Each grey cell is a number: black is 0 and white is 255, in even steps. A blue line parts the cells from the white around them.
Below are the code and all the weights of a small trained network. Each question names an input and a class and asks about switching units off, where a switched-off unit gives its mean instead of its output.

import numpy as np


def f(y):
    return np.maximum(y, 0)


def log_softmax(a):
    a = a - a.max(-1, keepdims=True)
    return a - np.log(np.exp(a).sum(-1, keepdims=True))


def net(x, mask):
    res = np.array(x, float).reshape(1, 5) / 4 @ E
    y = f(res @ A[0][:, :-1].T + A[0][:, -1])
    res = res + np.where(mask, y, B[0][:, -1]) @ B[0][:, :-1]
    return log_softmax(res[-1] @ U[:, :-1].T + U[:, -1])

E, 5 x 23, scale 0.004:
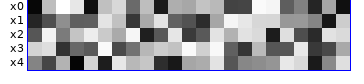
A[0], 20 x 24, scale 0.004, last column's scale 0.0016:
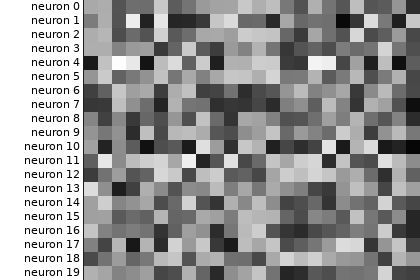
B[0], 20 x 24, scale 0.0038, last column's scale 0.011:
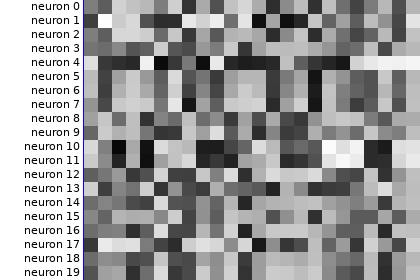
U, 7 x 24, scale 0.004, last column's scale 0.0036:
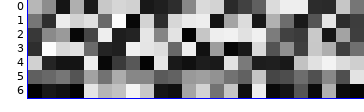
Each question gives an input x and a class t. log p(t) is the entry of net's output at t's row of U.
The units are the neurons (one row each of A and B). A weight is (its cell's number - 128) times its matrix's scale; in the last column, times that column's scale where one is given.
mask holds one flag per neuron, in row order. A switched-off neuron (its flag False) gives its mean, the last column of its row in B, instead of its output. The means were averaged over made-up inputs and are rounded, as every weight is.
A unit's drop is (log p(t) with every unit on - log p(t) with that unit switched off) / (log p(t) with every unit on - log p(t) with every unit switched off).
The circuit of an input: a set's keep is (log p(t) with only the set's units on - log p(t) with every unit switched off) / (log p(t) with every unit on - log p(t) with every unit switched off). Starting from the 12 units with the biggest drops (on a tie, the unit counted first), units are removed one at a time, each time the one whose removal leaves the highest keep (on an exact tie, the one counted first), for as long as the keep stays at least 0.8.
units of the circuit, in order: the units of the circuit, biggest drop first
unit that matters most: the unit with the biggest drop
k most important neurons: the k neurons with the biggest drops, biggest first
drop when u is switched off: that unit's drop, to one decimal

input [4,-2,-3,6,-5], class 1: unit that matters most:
neuron 2
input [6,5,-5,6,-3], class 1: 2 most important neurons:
[neuron 2; neuron 0]
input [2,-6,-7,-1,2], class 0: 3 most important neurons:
[neuron 10; neuron 8; neuron 12]
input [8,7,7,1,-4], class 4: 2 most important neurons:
[neuron 4; neuron 10]
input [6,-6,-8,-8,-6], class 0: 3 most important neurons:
[neuron 10; neuron 2; neuron 0]
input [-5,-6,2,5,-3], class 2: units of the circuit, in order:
[neuron 19; neuron 14]
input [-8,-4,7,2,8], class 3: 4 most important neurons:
[neuron 17; neuron 9; neuron 4; neuron 10]
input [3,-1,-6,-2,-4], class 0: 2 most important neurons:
[neuron 10; neuron 17]
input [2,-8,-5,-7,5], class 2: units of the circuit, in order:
[neuron 16; neuron 19]
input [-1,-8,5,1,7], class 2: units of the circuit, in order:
[neuron 14; neuron 19]
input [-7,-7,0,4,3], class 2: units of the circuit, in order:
[neuron 19; neuron 16]
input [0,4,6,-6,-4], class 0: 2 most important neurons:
[neuron 11; neuron 2]
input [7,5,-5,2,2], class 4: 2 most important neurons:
[neuron 4; neuron 11]
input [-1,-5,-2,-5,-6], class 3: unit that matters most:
neuron 1
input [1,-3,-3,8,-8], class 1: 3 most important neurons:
[neuron 2; neuron 0; neuron 15]
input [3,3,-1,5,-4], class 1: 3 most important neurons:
[neuron 2; neuron 0; neuron 17]
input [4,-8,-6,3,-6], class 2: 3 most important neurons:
[neuron 16; neuron 19; neuron 11]
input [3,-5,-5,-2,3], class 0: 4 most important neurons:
[neuron 10; neuron 12; neuron 8; neuron 18]
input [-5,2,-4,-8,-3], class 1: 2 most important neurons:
[neuron 7; neuron 4]
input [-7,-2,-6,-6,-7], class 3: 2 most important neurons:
[neuron 1; neuron 4]
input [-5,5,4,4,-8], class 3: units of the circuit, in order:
[neuron 1]
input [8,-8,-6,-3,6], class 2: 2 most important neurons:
[neuron 16; neuron 19]
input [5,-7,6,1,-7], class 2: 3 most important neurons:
[neuron 14; neuron 19; neuron 3]
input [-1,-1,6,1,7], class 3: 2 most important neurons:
[neuron 17; neuron 9]
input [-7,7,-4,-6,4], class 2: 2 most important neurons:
[neuron 4; neuron 12]
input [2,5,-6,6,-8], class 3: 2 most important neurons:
[neuron 1; neuron 11]
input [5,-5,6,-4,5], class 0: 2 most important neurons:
[neuron 11; neuron 1]
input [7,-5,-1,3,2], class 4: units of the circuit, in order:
[neuron 4]
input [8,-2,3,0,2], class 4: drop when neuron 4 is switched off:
0.9
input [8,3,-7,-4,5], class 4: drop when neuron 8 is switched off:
-0.1
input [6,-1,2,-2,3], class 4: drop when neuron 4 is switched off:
0.7
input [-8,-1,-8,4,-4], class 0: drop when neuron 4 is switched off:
0.6
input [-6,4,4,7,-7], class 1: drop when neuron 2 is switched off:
0.2
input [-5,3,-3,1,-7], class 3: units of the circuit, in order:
[neuron 1]
